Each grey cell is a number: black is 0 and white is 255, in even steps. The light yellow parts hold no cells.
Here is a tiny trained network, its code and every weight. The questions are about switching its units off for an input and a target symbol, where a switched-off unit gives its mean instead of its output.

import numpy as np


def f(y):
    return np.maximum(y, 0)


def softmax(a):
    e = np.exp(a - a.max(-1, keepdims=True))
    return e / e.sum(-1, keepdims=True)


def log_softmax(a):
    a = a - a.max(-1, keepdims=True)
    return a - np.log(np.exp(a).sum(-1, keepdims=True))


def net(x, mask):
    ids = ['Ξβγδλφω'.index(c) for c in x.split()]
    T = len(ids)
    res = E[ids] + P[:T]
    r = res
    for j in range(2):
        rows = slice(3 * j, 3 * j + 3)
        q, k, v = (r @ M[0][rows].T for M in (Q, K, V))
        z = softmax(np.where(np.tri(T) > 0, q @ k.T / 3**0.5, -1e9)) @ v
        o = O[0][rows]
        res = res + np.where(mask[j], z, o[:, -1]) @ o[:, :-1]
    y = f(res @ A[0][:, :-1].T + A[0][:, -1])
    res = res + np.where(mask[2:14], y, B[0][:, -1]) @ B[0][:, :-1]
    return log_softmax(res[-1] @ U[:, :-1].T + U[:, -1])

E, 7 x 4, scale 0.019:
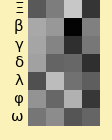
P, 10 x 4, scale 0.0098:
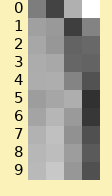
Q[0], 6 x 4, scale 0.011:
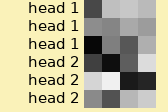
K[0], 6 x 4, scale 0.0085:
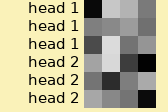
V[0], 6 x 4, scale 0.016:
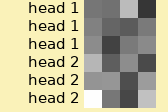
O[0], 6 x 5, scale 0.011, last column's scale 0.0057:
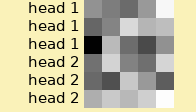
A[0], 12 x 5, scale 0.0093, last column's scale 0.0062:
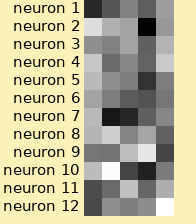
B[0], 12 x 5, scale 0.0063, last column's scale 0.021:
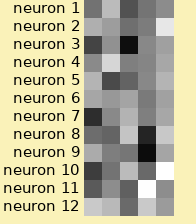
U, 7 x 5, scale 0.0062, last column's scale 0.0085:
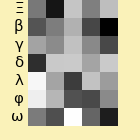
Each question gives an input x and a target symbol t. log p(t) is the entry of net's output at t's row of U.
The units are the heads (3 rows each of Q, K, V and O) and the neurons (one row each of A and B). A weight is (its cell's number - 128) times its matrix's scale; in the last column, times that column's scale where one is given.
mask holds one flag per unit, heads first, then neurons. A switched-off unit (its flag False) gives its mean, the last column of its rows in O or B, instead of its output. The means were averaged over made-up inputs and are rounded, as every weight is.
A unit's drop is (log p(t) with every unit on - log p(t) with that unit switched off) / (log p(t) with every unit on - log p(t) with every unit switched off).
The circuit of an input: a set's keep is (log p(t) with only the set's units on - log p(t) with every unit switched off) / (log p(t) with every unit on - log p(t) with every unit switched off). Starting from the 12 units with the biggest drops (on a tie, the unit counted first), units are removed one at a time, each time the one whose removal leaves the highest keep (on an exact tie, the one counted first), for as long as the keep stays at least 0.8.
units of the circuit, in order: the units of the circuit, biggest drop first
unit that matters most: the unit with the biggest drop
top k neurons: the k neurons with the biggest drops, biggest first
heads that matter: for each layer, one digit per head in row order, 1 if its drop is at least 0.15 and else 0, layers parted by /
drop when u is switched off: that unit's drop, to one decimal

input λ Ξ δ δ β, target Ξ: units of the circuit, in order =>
(head 2)
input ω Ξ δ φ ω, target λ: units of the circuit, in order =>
(neuron 10; head 2; neuron 8)
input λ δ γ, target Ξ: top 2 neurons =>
(neuron 7; neuron 2)
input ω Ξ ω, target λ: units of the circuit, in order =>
(neuron 10; head 2)
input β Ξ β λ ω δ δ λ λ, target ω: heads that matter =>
01
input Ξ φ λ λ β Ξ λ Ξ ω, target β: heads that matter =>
01
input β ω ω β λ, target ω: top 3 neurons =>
(neuron 8; neuron 9; neuron 2)
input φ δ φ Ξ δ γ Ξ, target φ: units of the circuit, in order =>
(head 2; head 1)
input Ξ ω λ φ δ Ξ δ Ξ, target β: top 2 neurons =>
(neuron 7; neuron 10)
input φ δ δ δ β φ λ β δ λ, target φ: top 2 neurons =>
(neuron 7; neuron 2)
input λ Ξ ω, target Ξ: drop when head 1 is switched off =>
0.1
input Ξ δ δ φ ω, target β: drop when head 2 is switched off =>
1.1
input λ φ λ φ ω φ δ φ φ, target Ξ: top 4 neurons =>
(neuron 7; neuron 12; neuron 9; neuron 5)
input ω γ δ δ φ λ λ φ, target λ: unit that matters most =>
neuron 10
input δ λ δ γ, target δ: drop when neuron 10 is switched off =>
0.2
